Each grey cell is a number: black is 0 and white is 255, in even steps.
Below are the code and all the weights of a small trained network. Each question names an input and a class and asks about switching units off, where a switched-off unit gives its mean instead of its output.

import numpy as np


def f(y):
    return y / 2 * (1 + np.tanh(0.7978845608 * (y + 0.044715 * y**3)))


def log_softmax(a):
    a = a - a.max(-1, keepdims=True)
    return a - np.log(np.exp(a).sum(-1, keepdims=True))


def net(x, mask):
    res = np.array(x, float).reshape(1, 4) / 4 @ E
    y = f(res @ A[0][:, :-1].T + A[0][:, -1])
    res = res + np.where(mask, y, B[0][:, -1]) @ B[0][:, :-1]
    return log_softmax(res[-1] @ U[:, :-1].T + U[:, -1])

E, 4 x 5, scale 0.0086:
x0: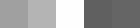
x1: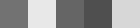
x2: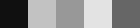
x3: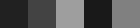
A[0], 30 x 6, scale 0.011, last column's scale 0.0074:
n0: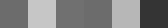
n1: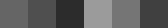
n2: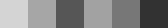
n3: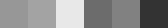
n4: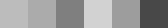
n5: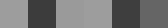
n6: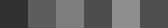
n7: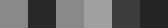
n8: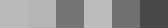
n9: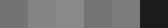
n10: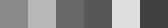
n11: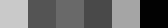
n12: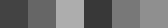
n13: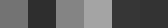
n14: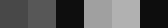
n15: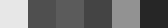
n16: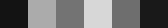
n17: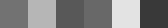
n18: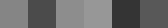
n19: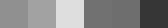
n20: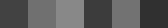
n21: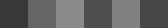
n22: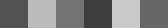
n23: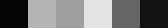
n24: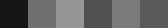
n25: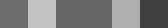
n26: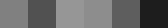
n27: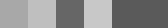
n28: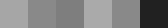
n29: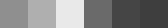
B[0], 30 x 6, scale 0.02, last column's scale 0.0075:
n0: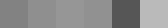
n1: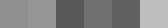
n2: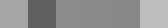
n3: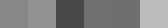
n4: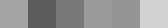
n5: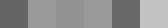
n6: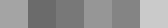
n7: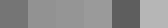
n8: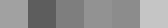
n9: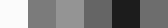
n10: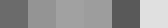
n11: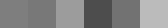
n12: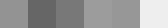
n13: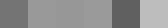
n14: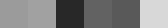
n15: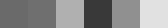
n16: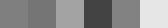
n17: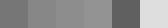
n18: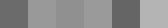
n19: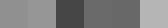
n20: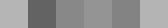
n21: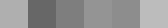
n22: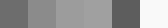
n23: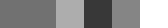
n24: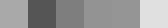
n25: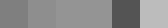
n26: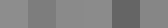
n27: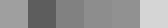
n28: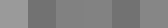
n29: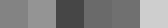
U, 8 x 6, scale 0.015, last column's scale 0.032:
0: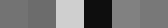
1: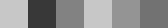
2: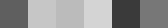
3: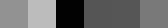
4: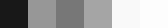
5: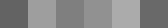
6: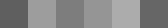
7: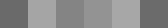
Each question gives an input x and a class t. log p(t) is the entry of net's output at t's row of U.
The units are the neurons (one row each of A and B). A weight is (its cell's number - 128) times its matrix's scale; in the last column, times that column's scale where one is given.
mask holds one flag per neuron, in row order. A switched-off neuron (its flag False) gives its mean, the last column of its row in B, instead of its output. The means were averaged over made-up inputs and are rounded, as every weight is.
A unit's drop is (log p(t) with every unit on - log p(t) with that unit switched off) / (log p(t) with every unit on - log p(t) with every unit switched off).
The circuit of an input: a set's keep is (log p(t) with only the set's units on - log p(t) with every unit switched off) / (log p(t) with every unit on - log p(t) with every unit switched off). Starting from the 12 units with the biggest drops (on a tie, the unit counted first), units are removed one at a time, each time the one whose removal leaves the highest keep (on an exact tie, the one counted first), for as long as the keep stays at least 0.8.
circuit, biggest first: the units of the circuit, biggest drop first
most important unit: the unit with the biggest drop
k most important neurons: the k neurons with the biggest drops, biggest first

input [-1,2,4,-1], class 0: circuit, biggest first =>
(n23)
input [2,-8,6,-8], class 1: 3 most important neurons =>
(n27; n4; n8)
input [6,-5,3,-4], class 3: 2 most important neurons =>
(n29; n19)
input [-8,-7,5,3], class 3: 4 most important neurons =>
(n14; n1; n22; n10)
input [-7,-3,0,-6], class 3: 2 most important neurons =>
(n14; n1)
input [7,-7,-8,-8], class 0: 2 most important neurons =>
(n15; n11)
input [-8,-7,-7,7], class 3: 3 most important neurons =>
(n14; n1; n23)
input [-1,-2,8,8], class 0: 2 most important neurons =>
(n23; n16)
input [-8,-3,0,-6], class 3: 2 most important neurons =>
(n14; n1)
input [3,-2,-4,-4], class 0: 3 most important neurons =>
(n15; n12; n24)
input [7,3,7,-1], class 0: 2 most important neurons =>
(n23; n16)
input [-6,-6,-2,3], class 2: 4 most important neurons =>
(n13; n7; n5; n18)
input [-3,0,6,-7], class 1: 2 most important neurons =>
(n4; n27)
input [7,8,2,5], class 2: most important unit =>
n22
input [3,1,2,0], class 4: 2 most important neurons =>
(n14; n1)
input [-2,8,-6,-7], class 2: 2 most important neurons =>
(n10; n17)
